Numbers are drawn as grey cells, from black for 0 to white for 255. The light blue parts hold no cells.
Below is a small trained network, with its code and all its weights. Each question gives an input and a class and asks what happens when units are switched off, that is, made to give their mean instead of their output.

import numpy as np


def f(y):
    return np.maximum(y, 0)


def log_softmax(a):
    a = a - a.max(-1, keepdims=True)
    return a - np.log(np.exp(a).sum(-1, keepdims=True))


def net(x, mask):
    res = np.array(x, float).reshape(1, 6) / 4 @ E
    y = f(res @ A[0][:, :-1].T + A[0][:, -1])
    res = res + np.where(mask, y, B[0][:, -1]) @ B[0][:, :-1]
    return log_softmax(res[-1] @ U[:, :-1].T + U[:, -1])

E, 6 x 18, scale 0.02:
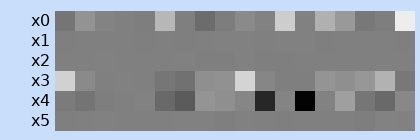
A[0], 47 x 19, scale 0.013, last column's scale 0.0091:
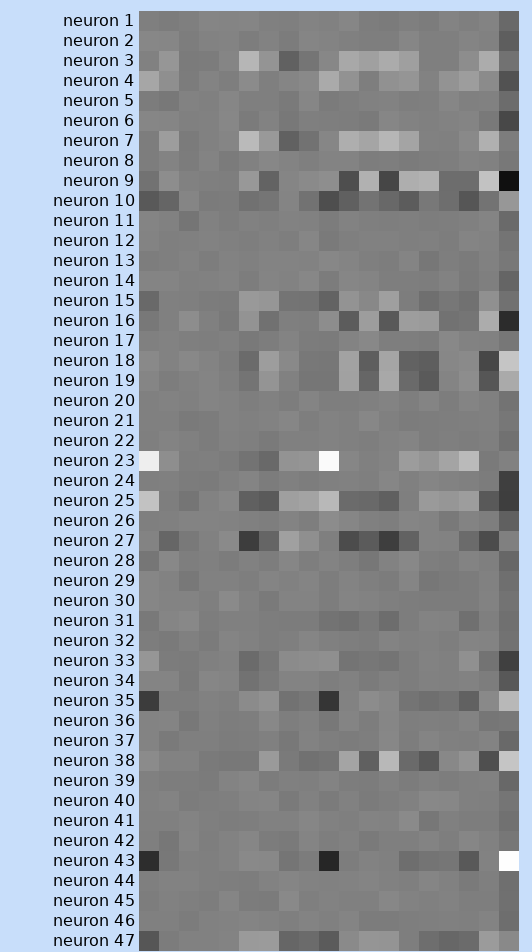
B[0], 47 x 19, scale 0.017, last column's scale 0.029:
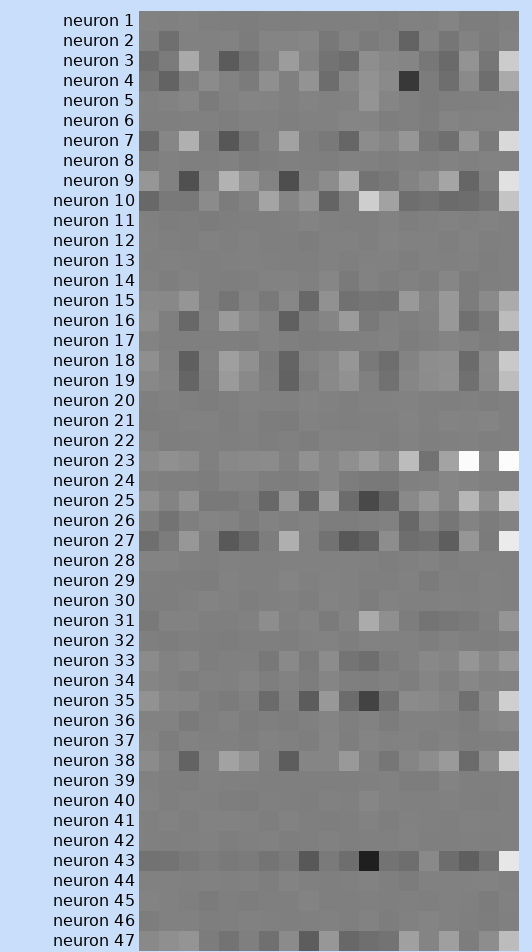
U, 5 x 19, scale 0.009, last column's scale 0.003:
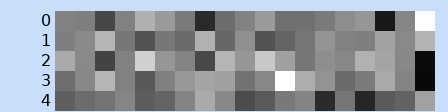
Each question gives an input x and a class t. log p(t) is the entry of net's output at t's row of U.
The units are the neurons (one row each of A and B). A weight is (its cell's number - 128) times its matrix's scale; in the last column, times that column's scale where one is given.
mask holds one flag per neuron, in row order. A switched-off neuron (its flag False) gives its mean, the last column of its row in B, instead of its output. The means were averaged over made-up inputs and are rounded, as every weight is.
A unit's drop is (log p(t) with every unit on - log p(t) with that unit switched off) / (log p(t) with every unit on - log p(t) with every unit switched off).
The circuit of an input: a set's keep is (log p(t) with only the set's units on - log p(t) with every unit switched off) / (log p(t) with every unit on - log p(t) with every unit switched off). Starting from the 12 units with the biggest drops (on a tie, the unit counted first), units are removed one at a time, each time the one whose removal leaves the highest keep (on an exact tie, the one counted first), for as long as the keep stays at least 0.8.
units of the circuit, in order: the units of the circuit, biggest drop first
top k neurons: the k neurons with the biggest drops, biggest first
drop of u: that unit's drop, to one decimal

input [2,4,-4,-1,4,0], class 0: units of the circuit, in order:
(neuron 23)
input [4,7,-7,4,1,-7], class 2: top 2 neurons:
(neuron 27; neuron 9)
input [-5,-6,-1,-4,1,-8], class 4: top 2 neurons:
(neuron 9; neuron 27)
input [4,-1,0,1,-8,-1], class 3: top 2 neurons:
(neuron 43; neuron 25)
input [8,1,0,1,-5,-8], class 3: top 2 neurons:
(neuron 43; neuron 25)
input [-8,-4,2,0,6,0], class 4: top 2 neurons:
(neuron 23; neuron 10)
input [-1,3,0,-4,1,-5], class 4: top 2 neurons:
(neuron 9; neuron 23)
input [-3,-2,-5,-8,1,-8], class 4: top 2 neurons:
(neuron 9; neuron 10)
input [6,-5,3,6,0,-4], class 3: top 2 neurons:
(neuron 7; neuron 3)
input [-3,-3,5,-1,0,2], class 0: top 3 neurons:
(neuron 23; neuron 7; neuron 3)
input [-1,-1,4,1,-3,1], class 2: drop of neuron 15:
0.0
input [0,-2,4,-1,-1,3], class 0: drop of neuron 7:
0.1
